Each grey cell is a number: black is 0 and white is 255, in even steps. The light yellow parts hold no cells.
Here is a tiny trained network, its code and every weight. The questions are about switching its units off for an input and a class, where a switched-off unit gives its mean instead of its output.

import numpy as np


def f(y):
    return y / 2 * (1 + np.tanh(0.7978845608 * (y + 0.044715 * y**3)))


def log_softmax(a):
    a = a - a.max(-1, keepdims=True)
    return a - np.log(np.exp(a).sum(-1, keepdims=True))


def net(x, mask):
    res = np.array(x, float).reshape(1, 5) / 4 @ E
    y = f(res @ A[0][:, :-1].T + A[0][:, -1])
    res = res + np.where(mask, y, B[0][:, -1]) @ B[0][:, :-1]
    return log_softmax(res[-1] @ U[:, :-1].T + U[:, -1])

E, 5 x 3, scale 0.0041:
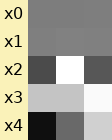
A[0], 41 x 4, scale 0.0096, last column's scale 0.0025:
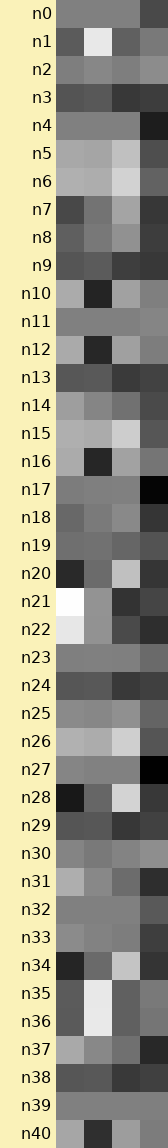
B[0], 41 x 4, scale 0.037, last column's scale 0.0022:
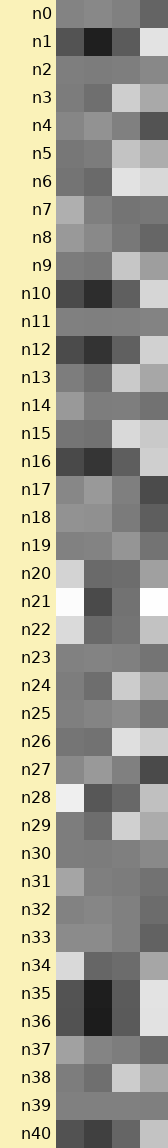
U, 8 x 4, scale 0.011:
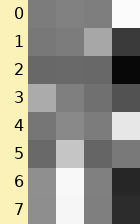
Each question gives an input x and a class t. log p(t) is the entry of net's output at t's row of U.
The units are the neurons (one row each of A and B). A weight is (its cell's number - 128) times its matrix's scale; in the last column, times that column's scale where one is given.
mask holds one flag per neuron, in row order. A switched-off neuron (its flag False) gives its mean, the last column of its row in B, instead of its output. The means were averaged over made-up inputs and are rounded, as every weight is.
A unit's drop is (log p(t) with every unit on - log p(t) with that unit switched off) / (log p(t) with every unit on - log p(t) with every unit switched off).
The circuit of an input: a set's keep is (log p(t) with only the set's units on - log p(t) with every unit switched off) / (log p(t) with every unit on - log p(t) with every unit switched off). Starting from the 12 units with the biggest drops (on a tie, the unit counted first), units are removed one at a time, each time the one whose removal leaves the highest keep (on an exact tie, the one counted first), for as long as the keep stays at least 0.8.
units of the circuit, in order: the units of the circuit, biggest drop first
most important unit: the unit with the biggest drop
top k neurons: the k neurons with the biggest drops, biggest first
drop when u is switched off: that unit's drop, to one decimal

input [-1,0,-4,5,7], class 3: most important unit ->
n28
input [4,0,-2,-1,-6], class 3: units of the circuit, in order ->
(n21, n22)
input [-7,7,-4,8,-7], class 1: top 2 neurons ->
(n6, n26)
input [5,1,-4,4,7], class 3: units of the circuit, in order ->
(n28, n34)
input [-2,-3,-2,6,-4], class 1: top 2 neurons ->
(n6, n26)
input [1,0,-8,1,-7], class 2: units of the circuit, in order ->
(n10, n16)
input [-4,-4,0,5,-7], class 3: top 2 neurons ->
(n21, n22)
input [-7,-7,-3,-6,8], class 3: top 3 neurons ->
(n28, n34, n20)
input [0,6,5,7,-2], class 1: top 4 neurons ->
(n6, n26, n15, n5)
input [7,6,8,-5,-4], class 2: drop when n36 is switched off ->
0.4
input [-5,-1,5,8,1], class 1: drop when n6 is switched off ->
0.2
